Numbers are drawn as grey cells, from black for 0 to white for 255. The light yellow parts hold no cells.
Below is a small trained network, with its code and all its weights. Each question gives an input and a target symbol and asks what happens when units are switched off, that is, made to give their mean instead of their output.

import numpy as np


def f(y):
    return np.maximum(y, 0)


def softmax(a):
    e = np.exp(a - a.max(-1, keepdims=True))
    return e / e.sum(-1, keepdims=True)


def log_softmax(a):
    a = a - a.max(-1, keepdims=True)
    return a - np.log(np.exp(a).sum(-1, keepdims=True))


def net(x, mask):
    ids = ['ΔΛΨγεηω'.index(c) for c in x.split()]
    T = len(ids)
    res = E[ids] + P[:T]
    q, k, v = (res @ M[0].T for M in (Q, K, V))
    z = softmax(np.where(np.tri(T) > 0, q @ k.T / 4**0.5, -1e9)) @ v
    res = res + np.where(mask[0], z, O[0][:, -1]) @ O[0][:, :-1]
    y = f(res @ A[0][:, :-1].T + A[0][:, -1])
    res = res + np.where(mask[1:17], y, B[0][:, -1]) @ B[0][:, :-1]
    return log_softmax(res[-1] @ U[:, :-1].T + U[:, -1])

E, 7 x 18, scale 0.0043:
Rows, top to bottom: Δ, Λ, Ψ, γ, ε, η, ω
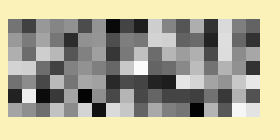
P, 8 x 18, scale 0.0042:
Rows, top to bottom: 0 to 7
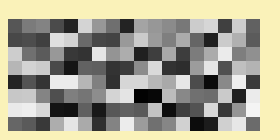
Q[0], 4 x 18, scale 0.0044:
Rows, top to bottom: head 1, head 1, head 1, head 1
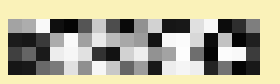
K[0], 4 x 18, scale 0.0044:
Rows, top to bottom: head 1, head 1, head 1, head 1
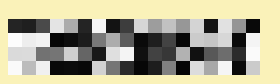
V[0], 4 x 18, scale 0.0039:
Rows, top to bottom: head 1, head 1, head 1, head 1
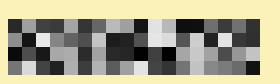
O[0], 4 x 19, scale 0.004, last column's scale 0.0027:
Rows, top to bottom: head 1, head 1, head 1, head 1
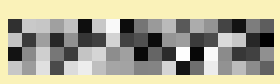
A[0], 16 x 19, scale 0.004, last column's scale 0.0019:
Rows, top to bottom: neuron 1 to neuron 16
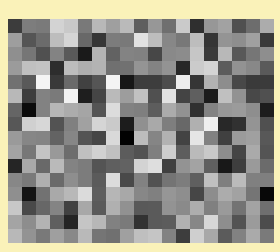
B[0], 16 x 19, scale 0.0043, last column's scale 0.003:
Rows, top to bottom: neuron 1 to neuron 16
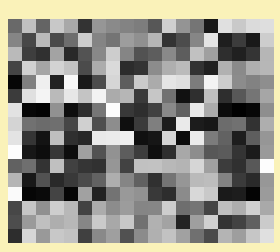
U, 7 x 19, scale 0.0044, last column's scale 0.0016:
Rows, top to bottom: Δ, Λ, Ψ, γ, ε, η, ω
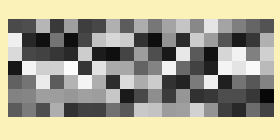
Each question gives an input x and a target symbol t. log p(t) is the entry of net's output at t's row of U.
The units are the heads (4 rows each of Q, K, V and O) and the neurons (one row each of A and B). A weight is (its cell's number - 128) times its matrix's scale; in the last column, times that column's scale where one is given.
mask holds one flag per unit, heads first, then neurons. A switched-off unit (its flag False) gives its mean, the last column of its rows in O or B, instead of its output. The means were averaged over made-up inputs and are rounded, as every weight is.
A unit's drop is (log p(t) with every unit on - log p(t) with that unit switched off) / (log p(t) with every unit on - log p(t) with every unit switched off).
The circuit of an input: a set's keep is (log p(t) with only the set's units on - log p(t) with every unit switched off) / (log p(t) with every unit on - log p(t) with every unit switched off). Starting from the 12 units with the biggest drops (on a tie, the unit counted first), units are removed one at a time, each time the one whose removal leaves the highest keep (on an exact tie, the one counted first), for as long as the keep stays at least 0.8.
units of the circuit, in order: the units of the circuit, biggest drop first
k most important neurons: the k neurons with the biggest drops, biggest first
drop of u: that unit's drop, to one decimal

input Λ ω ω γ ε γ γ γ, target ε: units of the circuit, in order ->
[head 1; neuron 2; neuron 6]
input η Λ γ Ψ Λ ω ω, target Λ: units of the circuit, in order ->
[head 1; neuron 9]
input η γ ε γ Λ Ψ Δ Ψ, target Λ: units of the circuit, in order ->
[head 1; neuron 7; neuron 13]
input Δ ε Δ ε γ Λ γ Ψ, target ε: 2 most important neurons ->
[neuron 6; neuron 2]
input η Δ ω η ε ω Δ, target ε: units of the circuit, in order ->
[head 1; neuron 15; neuron 1]
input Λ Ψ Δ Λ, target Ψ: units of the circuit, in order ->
[head 1]
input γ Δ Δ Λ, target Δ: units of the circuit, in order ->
[head 1; neuron 5]
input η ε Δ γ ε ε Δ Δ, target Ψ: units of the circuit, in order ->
[head 1; neuron 13; neuron 15; neuron 6]
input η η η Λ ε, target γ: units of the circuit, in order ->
[head 1; neuron 1]
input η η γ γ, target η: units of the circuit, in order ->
[head 1; neuron 8; neuron 4]
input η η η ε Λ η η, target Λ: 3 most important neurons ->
[neuron 9; neuron 12; neuron 16]
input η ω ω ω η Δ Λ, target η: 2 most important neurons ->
[neuron 8; neuron 4]
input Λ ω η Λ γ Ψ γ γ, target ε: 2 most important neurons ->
[neuron 6; neuron 2]
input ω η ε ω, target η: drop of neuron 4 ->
0.2
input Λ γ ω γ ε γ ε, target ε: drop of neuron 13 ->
0.0
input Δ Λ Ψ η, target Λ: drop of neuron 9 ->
0.6
